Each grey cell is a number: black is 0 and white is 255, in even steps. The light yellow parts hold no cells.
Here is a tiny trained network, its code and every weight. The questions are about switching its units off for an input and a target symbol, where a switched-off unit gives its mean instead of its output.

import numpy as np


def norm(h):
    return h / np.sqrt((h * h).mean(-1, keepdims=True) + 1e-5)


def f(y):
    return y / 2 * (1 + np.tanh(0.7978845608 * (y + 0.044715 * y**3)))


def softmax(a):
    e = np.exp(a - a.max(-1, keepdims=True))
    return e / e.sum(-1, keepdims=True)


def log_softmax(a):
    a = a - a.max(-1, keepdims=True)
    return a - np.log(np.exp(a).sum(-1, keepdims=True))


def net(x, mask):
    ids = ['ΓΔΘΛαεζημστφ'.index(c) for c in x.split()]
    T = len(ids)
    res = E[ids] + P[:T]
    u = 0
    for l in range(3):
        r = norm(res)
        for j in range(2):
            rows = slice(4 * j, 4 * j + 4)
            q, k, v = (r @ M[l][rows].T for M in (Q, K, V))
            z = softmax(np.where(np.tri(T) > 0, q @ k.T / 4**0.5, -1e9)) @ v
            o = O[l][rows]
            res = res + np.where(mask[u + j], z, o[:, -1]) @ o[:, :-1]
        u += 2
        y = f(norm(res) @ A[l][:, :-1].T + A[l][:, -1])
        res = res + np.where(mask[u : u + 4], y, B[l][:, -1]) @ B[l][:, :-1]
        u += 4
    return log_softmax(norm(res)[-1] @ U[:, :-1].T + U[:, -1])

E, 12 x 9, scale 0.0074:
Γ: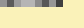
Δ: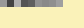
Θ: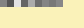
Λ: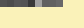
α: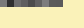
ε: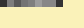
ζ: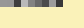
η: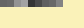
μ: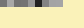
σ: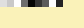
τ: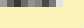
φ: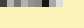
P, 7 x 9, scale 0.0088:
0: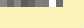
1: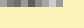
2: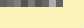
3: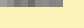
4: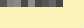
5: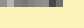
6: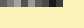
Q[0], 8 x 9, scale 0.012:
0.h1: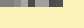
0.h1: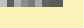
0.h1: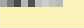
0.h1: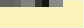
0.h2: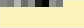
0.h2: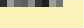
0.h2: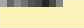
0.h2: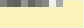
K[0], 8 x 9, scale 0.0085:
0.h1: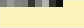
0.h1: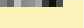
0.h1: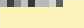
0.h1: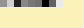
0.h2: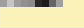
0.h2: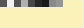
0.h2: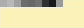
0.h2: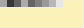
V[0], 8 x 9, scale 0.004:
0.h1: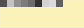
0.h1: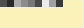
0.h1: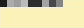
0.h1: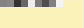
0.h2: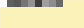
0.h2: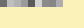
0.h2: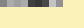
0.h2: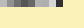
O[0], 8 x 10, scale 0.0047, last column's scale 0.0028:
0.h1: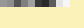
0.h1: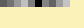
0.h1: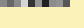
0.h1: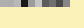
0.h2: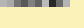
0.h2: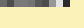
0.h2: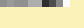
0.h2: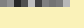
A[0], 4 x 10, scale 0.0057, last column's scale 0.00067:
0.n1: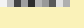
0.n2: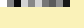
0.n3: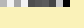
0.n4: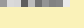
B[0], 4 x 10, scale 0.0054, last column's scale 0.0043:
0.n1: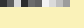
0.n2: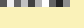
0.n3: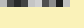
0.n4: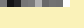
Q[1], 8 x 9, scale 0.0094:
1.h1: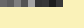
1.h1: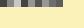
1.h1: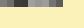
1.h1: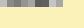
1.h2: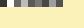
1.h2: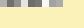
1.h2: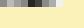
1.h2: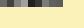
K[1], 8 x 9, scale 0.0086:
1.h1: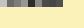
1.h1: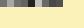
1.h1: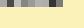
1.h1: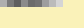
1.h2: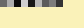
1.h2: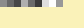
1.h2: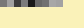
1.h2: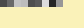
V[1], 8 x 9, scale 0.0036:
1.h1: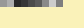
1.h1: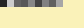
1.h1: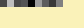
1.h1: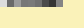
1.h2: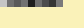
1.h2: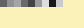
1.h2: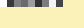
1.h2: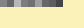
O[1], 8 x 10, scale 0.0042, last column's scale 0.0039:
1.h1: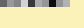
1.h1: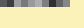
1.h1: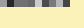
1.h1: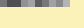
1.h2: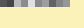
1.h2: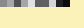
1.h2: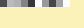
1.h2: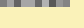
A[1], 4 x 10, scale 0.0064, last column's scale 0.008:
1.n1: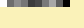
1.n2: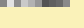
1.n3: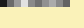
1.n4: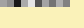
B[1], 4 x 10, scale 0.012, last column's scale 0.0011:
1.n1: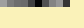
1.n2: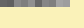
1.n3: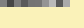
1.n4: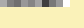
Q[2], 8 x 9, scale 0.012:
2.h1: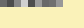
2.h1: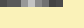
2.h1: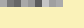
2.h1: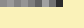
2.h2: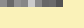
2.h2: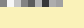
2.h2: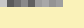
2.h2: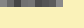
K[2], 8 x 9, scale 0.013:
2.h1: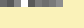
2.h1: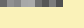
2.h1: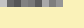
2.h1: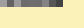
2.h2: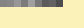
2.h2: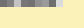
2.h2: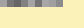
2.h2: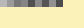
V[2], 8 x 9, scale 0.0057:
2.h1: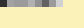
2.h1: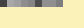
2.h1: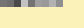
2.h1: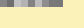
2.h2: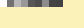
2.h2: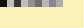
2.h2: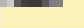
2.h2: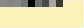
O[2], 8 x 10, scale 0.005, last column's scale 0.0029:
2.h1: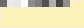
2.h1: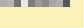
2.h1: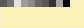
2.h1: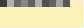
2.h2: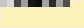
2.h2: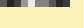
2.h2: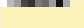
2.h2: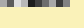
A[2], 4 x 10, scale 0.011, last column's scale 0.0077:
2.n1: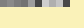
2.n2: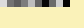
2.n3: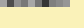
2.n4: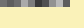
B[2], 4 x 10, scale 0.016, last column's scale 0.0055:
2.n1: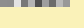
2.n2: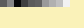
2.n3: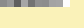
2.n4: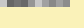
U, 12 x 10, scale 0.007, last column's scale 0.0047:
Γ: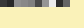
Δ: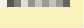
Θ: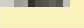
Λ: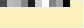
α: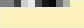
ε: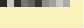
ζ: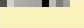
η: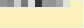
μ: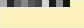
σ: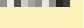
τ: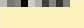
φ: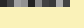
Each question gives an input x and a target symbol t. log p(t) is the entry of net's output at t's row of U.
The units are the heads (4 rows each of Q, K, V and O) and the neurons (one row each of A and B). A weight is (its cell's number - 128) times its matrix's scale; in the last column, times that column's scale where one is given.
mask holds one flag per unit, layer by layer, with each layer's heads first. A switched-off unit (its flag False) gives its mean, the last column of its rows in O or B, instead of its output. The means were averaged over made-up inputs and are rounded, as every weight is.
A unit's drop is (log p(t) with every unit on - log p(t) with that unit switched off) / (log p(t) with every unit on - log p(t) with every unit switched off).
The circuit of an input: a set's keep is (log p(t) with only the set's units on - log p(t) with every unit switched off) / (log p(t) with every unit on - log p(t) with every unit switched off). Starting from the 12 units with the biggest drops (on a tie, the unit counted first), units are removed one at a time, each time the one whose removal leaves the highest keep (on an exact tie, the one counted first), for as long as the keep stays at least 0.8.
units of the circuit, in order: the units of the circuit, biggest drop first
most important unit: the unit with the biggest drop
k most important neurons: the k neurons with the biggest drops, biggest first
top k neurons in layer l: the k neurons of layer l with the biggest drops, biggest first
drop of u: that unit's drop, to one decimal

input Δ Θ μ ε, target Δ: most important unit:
0.h1
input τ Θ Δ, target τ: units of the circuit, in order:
(0.h1; 2.n2)
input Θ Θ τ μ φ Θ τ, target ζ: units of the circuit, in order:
(0.h2; 2.h1)
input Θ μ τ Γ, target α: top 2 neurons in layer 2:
(2.n2; 2.n3)
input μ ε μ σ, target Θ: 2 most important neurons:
(1.n1; 2.n2)
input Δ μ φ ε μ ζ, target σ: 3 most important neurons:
(0.n2; 0.n1; 2.n2)
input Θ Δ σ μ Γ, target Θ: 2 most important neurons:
(0.n3; 1.n2)
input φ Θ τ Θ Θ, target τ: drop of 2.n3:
0.1
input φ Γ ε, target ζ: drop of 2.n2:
0.2
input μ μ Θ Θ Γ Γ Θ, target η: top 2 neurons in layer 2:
(2.n1; 2.n2)
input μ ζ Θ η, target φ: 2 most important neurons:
(0.n3; 0.n1)
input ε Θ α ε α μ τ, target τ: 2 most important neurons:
(2.n2; 1.n4)
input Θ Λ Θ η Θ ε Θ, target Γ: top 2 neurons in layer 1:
(1.n4; 1.n3)
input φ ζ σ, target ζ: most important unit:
0.h1
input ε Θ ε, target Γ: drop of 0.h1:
0.1
